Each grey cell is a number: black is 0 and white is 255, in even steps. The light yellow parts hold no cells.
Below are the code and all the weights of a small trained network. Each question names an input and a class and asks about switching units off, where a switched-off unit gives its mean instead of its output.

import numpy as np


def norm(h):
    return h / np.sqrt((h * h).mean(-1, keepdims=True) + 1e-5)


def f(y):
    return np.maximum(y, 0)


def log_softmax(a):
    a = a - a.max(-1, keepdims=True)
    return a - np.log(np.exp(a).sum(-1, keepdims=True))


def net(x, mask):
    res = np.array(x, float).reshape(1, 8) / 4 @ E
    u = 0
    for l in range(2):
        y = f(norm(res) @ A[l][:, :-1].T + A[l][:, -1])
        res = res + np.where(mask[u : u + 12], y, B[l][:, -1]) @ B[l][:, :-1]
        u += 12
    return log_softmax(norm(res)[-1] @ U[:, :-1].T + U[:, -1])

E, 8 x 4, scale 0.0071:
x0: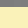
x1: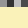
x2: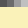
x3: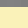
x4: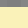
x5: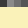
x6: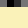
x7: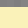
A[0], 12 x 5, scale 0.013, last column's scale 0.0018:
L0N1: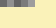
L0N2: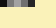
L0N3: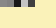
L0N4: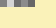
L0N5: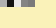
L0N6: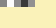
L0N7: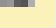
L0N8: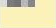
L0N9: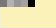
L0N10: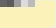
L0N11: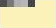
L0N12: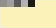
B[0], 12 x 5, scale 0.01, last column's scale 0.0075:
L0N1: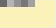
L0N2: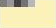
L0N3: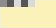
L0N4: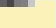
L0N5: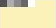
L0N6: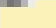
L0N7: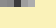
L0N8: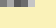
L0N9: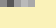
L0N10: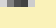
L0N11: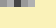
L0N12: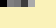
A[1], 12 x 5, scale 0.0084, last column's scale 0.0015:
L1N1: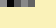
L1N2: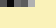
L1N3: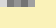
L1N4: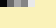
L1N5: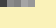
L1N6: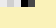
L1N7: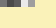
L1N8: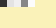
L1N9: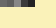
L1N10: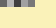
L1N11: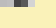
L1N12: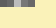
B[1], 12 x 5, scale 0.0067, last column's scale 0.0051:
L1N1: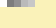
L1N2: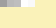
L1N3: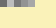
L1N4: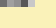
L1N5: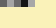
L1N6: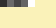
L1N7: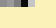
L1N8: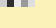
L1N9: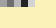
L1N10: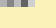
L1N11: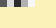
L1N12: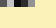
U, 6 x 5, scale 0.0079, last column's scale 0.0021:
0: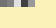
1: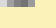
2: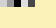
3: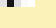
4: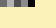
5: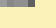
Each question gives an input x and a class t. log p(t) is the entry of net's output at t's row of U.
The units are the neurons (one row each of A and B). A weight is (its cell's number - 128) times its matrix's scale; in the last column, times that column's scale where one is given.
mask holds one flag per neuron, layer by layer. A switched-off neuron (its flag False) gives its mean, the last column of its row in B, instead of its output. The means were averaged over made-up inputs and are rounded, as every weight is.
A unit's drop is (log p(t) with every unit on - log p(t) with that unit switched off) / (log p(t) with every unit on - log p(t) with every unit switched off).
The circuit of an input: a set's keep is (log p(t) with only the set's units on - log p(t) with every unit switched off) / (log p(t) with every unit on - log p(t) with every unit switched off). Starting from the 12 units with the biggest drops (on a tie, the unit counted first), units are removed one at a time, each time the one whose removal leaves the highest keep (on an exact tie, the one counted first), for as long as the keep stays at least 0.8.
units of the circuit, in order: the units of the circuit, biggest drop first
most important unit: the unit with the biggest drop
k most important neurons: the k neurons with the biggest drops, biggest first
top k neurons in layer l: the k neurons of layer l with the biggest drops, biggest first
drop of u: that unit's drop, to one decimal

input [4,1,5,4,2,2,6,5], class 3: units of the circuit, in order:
L1N2
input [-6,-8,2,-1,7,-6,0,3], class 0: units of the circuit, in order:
L0N12; L0N3
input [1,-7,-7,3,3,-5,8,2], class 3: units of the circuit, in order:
L0N3; L1N2
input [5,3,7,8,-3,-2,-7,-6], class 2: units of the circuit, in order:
L0N11; L0N3
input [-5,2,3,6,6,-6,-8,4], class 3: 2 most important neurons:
L1N8; L0N9
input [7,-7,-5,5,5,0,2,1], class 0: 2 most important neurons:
L0N12; L0N3
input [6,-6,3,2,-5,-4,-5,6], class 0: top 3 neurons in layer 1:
L1N7; L1N5; L1N2
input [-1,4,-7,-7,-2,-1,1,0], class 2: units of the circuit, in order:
L0N3; L1N11
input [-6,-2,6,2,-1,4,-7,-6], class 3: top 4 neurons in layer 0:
L0N9; L0N7; L0N8; L0N6
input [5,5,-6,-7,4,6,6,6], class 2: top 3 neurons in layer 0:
L0N3; L0N7; L0N12
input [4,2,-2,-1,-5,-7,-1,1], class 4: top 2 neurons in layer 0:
L0N8; L0N3
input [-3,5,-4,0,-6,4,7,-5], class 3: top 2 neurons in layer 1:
L1N2; L1N1
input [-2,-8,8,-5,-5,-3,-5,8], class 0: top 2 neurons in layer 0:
L0N12; L0N4
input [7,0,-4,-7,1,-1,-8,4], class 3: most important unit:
L0N10
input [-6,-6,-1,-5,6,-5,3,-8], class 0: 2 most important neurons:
L0N3; L0N12
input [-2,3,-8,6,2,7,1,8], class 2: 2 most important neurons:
L0N5; L0N7
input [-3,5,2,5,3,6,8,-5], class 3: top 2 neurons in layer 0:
L0N12; L0N8
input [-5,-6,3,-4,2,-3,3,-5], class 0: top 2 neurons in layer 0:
L0N3; L0N12
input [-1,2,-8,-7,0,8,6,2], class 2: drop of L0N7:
0.2
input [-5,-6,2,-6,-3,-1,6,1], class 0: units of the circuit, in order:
L0N3
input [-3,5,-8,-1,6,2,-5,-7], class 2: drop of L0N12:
0.1
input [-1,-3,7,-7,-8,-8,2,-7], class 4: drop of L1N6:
0.1
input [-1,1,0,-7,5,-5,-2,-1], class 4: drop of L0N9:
0.0
